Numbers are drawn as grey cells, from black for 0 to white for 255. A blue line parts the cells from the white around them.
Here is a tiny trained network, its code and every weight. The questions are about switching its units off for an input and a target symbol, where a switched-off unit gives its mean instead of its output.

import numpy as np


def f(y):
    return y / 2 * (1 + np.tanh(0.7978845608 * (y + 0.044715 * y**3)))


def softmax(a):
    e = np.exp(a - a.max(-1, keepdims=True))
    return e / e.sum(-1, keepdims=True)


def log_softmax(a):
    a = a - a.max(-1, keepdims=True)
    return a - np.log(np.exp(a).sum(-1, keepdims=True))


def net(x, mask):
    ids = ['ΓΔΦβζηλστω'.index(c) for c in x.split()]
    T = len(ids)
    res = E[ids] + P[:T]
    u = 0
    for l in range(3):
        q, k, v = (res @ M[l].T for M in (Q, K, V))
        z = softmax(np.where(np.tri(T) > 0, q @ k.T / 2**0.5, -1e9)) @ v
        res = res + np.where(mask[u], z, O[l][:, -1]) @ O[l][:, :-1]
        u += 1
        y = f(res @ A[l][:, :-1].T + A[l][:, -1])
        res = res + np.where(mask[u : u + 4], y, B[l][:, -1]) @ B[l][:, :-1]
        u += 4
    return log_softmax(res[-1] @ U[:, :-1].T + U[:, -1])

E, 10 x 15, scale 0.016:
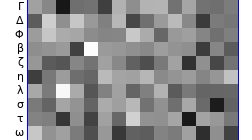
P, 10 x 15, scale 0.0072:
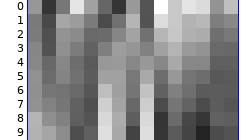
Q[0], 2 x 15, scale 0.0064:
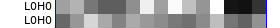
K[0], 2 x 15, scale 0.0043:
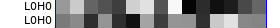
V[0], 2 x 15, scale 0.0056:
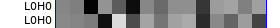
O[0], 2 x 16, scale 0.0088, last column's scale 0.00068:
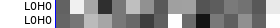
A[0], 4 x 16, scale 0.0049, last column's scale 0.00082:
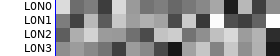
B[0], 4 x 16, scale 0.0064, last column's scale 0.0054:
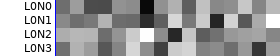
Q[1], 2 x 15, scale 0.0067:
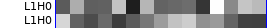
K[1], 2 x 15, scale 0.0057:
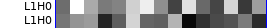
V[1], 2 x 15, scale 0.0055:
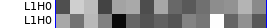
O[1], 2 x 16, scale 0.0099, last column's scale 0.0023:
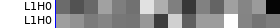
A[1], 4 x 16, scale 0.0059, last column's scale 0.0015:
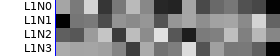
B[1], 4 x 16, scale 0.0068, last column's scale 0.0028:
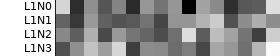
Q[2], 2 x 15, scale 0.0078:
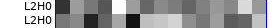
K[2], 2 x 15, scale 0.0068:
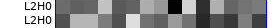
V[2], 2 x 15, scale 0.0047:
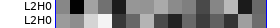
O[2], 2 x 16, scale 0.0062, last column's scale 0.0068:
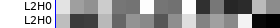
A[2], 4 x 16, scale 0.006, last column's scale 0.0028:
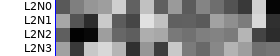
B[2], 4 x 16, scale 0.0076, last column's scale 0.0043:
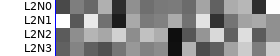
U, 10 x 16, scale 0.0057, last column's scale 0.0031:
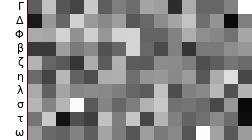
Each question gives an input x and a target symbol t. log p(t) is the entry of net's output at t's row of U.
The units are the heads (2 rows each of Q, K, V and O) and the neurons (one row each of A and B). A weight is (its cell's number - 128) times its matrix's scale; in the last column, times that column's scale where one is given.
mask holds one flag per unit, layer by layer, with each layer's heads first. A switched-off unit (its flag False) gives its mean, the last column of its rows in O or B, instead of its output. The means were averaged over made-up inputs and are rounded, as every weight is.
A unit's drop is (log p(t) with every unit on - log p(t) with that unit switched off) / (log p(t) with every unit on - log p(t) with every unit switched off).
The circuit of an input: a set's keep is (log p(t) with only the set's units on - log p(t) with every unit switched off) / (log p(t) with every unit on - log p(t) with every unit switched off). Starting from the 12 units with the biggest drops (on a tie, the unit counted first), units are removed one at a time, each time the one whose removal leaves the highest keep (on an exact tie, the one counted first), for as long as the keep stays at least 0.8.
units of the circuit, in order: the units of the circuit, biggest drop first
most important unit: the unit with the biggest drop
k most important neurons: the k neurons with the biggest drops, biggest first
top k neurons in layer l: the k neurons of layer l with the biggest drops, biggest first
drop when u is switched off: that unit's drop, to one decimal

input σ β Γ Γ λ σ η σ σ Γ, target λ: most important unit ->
L2H0
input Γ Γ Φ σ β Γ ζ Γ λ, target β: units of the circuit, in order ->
(L0N0 L2H0)
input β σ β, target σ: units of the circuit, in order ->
(L2H0 L0N0 L0N1 L0H0)
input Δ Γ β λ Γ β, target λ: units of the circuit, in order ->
(L2H0 L1H0 L0N0)
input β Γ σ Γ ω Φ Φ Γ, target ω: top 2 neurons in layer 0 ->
(L0N0 L0N2)
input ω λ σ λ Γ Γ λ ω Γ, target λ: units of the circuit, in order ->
(L0H0 L2H0 L2N3)
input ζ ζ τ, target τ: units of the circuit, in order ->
(L0H0 L1H0)
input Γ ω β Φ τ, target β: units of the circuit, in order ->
(L2H0 L0N0)
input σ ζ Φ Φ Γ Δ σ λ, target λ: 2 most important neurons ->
(L2N3 L1N0)
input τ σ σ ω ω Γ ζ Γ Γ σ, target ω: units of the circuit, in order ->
(L1H0 L0N1)
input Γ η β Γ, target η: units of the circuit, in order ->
(L2N1 L0H0 L1H0 L0N1)
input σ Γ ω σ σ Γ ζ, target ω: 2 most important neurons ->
(L0N0 L2N0)
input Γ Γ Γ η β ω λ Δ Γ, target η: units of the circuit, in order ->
(L0H0 L2N1 L1H0 L0N1)
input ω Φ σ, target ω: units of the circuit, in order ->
(L1H0)
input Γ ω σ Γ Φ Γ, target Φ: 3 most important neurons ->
(L0N1 L2N2 L0N2)
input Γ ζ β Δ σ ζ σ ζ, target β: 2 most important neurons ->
(L0N0 L0N1)
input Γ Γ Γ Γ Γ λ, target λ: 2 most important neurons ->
(L1N0 L2N3)
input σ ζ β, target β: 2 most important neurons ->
(L0N1 L0N3)
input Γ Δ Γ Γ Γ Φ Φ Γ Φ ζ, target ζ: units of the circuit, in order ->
(L1N0 L1H0 L0N1)
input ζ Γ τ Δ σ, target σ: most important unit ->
L0N1
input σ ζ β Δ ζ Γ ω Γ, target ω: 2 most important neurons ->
(L0N0 L2N1)
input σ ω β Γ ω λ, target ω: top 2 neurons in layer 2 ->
(L2N0 L2N3)
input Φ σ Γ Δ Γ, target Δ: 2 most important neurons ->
(L2N2 L0N1)
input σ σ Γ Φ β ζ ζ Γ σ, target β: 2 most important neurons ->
(L0N0 L0N1)
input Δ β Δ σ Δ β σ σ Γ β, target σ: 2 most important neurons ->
(L1N2 L0N0)
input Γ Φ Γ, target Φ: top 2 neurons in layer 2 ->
(L2N2 L2N1)
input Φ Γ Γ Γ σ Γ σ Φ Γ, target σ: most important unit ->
L2H0
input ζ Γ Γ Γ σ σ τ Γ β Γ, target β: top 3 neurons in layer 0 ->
(L0N0 L0N3 L0N2)
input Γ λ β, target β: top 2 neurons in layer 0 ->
(L0N1 L0N0)
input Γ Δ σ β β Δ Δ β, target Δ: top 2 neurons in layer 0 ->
(L0N0 L0N1)
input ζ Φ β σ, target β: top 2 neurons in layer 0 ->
(L0N0 L0N1)
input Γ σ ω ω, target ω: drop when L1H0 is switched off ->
0.7
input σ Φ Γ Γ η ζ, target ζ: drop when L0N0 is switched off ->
0.1
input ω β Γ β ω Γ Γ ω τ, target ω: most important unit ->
L1H0
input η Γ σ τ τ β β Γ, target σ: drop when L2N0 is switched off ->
0.0
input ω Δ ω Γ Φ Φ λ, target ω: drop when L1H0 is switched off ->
0.7
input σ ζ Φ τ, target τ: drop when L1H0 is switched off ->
0.2
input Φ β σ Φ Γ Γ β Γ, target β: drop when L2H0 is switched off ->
0.2
